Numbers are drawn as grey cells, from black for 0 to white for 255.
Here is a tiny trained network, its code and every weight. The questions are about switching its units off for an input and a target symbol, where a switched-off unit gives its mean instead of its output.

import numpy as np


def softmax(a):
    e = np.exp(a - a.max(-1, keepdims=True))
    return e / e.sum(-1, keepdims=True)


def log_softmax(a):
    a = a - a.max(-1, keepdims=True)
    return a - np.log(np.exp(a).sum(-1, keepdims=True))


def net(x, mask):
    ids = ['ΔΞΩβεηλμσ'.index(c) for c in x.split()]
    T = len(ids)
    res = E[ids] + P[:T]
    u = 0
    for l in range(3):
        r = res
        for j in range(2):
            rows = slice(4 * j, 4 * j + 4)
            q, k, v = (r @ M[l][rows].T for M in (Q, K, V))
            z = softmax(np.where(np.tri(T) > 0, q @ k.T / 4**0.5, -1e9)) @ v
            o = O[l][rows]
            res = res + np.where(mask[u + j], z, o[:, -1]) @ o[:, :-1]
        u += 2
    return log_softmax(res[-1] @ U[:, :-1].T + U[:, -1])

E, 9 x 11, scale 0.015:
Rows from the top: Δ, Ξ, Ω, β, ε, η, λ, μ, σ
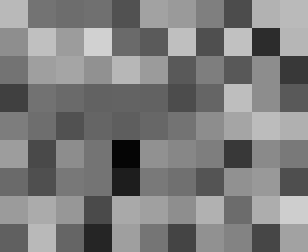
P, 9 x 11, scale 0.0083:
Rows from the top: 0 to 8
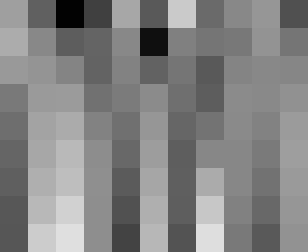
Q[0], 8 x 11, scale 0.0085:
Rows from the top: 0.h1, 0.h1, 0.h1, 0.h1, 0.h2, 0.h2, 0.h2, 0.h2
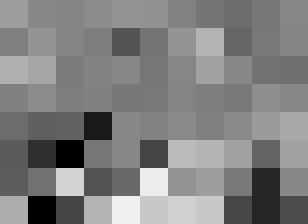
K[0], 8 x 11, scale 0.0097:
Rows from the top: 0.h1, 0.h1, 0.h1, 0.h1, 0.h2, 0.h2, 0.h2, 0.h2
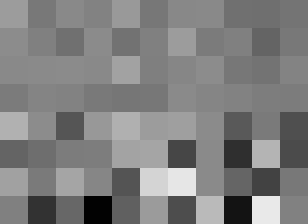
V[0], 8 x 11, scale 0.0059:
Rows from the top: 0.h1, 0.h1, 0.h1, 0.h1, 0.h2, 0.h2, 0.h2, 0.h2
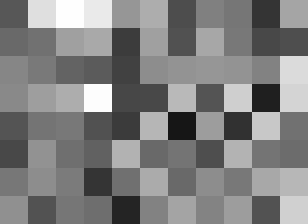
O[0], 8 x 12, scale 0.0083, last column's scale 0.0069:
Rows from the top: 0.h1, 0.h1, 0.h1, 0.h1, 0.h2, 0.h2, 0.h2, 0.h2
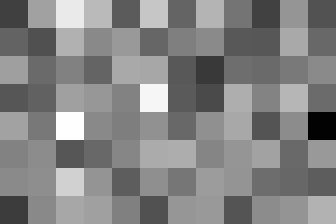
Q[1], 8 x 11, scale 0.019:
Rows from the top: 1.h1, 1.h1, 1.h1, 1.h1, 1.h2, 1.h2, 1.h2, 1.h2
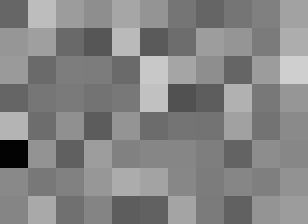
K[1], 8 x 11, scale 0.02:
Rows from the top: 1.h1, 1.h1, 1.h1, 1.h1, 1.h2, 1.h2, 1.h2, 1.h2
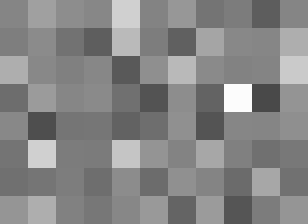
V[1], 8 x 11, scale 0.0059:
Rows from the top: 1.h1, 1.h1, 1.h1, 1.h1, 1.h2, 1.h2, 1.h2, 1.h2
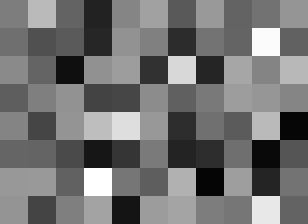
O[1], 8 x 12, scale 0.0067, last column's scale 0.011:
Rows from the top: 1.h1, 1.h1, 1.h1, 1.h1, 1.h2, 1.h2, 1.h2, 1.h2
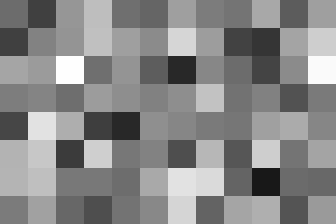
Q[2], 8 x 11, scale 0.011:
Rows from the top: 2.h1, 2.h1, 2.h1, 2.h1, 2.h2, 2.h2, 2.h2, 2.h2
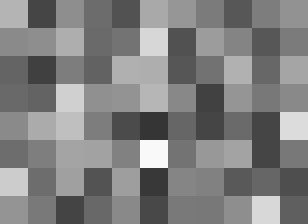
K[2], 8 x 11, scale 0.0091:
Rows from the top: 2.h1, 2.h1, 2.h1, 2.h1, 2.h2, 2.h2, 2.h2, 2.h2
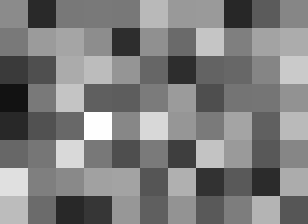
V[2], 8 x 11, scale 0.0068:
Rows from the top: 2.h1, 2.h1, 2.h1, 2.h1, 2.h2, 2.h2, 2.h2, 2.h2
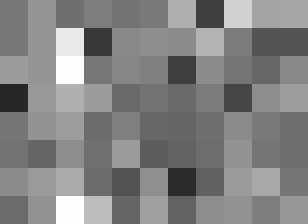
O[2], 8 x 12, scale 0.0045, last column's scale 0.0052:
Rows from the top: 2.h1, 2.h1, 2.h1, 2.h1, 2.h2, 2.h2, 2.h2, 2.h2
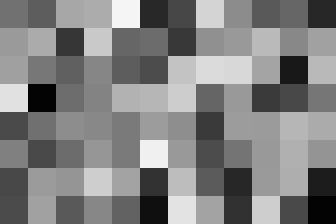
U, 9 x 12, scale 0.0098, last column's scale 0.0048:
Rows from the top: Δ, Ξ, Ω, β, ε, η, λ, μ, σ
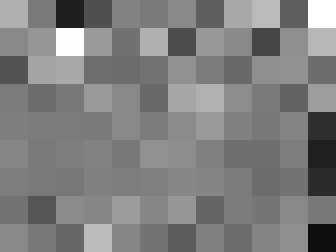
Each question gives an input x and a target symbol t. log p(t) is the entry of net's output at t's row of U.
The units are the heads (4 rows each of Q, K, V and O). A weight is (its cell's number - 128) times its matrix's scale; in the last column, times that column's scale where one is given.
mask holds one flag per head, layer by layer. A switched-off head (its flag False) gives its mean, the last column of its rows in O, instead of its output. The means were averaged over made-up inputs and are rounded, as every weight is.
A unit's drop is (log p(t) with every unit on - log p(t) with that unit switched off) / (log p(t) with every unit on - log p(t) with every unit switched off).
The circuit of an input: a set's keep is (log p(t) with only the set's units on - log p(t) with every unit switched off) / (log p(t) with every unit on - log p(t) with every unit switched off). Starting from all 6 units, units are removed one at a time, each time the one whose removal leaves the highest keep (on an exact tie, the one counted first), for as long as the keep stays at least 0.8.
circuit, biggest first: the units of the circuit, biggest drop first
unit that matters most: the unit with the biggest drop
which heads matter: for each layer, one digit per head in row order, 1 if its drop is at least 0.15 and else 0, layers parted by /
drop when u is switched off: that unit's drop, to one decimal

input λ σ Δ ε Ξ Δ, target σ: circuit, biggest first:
(0.h2; 1.h2)
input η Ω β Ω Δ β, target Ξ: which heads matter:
11 / 01 / 11
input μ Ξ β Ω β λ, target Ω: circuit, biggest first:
(0.h1; 1.h2; 0.h2; 2.h1)
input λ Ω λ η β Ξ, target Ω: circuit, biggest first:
(1.h2; 2.h2)
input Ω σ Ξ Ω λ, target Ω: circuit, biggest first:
(0.h1; 0.h2; 2.h1)
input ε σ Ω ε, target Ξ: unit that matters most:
0.h1
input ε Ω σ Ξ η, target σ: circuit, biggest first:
(1.h2; 0.h2)
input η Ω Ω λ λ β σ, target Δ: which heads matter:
11 / 10 / 00
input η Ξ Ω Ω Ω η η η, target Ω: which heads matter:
11 / 01 / 00
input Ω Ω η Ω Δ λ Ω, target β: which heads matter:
11 / 01 / 11
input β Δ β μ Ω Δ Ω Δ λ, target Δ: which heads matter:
01 / 10 / 00
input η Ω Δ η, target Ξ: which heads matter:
11 / 01 / 00
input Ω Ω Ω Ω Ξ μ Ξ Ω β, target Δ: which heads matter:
11 / 11 / 11
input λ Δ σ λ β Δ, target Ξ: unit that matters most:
1.h2
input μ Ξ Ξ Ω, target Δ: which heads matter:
11 / 11 / 11
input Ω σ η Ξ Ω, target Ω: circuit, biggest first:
(0.h2; 0.h1; 2.h1)
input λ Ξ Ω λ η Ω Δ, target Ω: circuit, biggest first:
(1.h2; 0.h2; 2.h1)
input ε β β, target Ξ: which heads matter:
10 / 00 / 01
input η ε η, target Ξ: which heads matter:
10 / 01 / 01
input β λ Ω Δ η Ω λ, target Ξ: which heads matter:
11 / 01 / 10
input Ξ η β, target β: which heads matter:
00 / 11 / 00
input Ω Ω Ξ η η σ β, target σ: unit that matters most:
1.h2
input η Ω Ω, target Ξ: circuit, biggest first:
(0.h1; 2.h2)
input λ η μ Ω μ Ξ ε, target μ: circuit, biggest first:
(1.h2; 0.h2; 2.h1)
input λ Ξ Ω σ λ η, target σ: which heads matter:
11 / 11 / 00
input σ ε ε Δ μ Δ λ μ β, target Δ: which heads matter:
11 / 11 / 00
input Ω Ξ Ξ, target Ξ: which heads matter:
11 / 10 / 00
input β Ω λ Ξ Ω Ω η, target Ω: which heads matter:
01 / 01 / 00
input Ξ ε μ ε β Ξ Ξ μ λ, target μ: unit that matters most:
1.h2
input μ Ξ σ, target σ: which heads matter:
11 / 01 / 00
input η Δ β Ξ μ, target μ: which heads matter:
11 / 01 / 10
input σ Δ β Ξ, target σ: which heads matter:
01 / 01 / 00
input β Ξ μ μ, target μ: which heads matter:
11 / 11 / 10
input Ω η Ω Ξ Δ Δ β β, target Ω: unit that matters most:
0.h2
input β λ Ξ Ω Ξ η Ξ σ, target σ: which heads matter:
00 / 01 / 01
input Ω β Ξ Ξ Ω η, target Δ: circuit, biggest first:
(2.h1; 1.h1; 0.h1)
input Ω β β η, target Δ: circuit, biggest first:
(1.h1; 1.h2; 0.h2)
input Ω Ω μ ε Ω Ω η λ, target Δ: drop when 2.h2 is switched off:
0.0
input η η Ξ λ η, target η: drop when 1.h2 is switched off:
0.9
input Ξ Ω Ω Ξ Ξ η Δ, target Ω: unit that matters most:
2.h2
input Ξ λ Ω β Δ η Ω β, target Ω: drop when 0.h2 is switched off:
0.5
